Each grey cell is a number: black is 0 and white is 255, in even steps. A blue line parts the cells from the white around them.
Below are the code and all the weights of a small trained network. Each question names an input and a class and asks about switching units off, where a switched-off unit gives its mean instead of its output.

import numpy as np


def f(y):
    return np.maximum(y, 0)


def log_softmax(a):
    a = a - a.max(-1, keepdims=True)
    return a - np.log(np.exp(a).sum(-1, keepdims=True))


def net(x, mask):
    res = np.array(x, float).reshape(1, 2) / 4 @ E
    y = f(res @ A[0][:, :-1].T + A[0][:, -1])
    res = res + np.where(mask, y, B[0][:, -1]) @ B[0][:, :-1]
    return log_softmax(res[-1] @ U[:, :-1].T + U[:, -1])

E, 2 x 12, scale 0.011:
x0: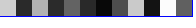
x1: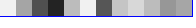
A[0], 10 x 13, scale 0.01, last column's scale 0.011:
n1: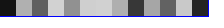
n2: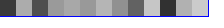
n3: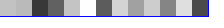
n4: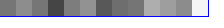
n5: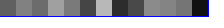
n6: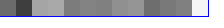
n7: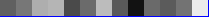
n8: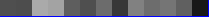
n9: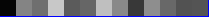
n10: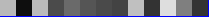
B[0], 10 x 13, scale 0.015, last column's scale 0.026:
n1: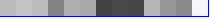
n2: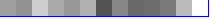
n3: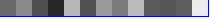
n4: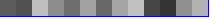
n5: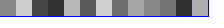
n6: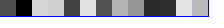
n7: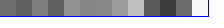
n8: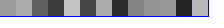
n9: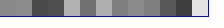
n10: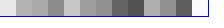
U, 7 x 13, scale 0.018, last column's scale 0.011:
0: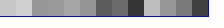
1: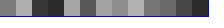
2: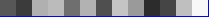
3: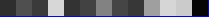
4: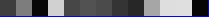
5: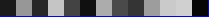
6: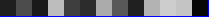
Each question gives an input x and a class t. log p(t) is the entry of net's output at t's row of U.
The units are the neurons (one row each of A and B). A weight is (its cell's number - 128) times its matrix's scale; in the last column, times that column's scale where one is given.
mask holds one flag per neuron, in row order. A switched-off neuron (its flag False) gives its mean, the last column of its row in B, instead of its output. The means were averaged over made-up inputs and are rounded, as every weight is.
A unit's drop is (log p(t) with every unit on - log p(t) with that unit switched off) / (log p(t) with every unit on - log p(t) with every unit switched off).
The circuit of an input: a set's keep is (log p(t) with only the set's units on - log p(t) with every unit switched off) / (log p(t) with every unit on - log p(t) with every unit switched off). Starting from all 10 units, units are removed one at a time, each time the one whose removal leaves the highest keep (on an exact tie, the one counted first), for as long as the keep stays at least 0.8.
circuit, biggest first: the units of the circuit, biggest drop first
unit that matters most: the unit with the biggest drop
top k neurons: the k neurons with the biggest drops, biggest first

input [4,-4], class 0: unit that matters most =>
n3
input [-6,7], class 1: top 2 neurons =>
[n3 n10]
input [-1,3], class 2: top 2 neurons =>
[n9 n8]
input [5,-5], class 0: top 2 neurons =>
[n10 n3]
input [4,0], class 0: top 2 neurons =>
[n10 n7]
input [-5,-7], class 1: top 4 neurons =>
[n9 n7 n5 n10]
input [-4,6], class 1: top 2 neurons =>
[n3 n6]
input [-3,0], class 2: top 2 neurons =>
[n10 n8]
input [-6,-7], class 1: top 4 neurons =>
[n9 n7 n5 n10]
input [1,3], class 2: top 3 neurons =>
[n9 n8 n5]
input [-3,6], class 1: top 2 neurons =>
[n3 n6]
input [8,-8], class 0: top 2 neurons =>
[n10 n3]
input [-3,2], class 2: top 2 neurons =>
[n10 n8]
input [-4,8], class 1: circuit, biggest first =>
[n3]
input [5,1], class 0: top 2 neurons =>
[n10 n7]
